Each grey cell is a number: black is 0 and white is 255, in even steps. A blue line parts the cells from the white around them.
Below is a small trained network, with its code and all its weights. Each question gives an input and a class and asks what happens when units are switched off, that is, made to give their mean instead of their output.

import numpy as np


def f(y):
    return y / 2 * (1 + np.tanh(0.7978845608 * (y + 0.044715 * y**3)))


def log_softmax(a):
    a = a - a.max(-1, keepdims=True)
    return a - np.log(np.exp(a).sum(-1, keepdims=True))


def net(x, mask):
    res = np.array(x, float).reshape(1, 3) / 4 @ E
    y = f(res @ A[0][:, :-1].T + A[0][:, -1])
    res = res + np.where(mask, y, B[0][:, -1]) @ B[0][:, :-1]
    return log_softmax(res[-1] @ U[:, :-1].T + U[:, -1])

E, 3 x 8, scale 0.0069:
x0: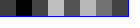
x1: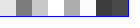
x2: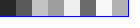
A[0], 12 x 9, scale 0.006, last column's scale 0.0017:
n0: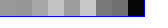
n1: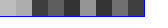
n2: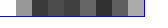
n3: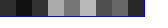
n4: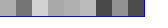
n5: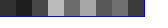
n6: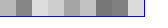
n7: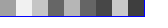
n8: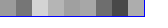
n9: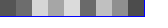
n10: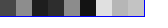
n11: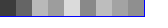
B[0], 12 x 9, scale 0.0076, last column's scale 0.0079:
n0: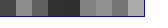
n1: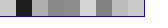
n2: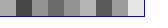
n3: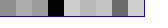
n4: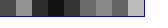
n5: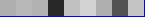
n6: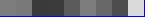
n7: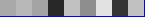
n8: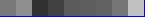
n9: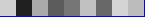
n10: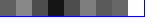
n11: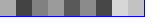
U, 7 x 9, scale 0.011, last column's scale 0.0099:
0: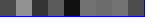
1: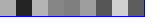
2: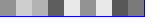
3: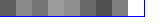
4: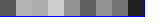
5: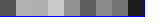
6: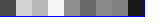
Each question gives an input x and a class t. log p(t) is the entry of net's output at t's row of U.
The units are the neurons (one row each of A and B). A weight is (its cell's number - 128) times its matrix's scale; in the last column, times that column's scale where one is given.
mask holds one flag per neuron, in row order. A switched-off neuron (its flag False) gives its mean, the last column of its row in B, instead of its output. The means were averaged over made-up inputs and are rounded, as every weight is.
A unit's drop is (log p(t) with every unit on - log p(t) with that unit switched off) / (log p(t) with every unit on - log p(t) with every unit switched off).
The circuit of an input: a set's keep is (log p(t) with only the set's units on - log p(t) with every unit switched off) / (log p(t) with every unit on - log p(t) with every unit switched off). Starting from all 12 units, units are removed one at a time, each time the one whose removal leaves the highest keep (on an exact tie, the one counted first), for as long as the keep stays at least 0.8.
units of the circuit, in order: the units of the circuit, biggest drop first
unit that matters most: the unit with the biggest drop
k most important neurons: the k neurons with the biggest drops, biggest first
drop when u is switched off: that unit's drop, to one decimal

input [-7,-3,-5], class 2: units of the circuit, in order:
[n7]
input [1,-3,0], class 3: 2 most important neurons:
[n4 n6]
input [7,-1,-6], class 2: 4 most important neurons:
[n3 n5 n11 n9]
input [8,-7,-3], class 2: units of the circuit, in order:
[n3 n5]
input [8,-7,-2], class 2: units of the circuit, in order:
[n3 n5]
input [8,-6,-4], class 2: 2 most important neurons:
[n3 n5]
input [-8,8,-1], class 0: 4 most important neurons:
[n4 n6 n8 n0]
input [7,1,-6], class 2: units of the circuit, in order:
[n3 n5]
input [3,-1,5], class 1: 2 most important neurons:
[n11 n9]
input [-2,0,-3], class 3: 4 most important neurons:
[n9 n11 n3 n5]
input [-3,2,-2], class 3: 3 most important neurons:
[n3 n5 n9]
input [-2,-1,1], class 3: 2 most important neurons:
[n3 n5]
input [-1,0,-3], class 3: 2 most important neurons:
[n9 n11]
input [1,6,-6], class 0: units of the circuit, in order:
[n4]
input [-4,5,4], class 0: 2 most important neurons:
[n4 n6]
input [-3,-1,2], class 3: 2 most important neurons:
[n3 n5]
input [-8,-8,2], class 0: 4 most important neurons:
[n10 n3 n5 n1]
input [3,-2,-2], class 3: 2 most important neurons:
[n7 n9]
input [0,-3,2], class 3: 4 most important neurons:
[n4 n6 n0 n8]
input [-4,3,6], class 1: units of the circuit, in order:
[n9]
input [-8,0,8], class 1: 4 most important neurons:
[n9 n11 n3 n5]
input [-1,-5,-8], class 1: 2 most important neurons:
[n1 n2]
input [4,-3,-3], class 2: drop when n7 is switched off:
-0.1
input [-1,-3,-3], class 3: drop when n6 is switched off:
0.2
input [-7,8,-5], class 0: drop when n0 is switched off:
0.1
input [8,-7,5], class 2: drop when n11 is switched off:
-0.1
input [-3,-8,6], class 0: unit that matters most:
n10
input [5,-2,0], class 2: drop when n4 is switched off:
0.0
